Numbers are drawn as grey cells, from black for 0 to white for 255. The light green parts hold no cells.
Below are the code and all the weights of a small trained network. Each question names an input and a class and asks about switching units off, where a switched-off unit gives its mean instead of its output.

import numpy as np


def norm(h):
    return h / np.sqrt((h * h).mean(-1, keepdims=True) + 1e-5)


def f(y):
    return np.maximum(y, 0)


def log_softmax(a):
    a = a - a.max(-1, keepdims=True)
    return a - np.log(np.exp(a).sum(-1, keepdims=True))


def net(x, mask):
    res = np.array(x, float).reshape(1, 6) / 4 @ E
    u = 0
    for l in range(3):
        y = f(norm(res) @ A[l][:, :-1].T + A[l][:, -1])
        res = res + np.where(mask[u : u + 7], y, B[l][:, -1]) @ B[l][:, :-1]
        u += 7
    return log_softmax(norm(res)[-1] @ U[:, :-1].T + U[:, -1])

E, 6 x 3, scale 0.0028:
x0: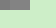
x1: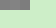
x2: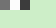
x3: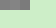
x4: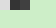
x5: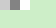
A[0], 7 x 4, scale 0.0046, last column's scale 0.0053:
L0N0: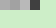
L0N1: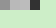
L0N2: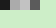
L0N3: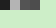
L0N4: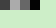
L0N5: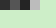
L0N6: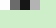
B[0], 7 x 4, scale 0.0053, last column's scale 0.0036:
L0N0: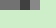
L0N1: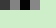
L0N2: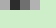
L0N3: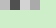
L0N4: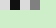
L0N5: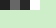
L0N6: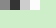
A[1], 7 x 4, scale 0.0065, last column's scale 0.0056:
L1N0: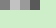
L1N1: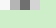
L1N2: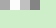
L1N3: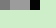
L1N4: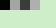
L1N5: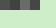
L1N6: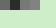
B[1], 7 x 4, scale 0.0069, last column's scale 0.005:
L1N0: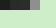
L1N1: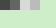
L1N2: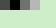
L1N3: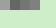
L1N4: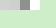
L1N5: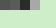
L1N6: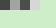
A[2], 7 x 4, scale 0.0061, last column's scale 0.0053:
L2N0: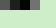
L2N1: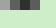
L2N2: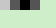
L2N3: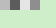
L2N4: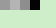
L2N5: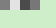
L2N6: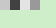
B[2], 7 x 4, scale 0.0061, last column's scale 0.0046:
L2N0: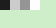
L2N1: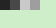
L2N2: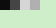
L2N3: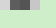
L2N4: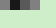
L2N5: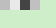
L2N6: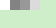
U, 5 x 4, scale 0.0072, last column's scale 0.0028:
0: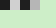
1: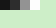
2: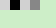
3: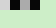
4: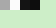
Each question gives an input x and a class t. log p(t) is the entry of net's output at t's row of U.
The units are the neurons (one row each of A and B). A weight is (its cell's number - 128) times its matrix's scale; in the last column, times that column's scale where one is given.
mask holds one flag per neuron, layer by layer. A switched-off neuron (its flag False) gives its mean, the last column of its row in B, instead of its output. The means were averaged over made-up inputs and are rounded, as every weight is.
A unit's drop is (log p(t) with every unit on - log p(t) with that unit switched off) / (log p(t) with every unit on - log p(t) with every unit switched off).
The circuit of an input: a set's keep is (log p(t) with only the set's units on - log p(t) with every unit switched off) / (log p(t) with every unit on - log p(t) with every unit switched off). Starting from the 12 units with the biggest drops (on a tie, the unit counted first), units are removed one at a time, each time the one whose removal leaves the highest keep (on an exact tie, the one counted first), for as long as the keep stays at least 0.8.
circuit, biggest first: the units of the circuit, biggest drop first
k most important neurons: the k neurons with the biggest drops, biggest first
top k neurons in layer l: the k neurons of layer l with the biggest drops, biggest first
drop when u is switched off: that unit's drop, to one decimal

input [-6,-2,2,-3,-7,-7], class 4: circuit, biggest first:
[L1N4; L2N0]
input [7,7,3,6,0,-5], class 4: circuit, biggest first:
[L1N4]
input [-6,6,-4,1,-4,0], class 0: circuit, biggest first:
[L0N6; L1N1]
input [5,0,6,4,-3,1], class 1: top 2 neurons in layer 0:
[L0N5; L0N3]
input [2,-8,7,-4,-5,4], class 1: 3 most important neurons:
[L1N0; L0N5; L1N2]
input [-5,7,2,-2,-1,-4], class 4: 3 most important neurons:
[L1N4; L1N2; L2N5]
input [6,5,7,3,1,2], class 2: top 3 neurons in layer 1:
[L1N1; L1N6; L1N5]
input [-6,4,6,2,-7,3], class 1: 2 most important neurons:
[L0N5; L1N0]
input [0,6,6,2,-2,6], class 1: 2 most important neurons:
[L1N0; L0N5]
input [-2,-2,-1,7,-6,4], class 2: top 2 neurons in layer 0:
[L0N5; L0N2]
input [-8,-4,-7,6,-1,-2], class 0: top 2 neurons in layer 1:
[L1N6; L1N2]
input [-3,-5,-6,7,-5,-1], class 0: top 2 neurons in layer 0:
[L0N6; L0N3]
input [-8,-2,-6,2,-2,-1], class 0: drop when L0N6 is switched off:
0.1
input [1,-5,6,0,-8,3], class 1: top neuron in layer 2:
[L2N5]
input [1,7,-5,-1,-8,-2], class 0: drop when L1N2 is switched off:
0.2
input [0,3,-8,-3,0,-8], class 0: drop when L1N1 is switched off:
0.0
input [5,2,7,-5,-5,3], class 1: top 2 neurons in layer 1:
[L1N0; L1N2]
